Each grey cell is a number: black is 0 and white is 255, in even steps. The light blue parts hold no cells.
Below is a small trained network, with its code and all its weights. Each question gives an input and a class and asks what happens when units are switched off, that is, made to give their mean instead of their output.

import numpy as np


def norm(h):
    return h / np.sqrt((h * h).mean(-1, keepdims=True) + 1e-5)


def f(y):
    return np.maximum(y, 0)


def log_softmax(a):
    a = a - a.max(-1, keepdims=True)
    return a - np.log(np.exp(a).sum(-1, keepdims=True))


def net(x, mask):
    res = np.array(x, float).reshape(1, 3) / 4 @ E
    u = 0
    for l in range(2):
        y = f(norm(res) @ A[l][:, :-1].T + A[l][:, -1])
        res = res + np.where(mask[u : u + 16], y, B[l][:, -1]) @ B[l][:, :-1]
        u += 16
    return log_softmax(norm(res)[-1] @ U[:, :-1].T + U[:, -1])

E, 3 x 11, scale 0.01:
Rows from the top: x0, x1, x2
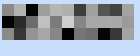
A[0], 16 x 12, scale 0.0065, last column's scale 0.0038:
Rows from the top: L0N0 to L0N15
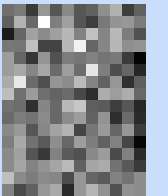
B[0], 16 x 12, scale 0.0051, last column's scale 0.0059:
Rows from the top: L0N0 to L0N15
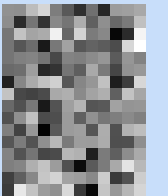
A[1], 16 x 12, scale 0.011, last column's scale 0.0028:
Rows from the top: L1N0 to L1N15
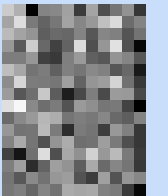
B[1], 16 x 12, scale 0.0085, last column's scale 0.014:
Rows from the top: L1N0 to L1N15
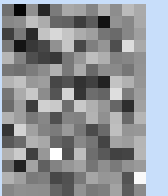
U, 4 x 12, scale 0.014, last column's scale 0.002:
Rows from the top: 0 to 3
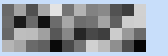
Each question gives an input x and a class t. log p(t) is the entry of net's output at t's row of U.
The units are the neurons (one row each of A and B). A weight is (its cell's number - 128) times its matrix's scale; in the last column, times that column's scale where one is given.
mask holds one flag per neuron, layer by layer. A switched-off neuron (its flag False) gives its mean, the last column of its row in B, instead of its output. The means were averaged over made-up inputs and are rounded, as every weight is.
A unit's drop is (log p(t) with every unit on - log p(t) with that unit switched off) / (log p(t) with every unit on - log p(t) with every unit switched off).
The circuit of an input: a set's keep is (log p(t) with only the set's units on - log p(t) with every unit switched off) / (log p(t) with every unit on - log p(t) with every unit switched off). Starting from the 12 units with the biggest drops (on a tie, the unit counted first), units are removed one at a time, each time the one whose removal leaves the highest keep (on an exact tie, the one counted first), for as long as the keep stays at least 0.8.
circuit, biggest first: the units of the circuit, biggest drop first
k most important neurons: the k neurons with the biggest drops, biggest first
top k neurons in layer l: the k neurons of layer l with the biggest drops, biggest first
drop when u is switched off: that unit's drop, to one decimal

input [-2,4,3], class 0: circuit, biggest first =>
(L1N12)
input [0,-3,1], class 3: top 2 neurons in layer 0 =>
(L0N14, L0N2)
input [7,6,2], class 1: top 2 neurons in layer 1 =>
(L1N0, L1N8)
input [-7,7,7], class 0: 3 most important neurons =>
(L1N12, L1N0, L0N10)
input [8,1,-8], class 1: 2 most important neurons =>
(L1N0, L1N13)
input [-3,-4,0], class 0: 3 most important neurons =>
(L1N2, L0N15, L0N13)
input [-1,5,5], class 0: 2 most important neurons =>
(L1N12, L0N13)
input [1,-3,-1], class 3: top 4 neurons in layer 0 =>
(L0N6, L0N2, L0N14, L0N12)
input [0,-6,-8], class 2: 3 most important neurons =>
(L1N1, L1N6, L0N2)
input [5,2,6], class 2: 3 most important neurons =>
(L1N7, L0N3, L1N3)
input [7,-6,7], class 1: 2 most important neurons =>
(L1N0, L0N2)
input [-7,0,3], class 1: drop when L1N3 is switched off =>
0.2
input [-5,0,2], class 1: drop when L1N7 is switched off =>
0.0
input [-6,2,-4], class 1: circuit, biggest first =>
(L1N3)
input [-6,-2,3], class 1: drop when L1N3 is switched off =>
0.1
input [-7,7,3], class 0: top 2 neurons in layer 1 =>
(L1N12, L1N0)
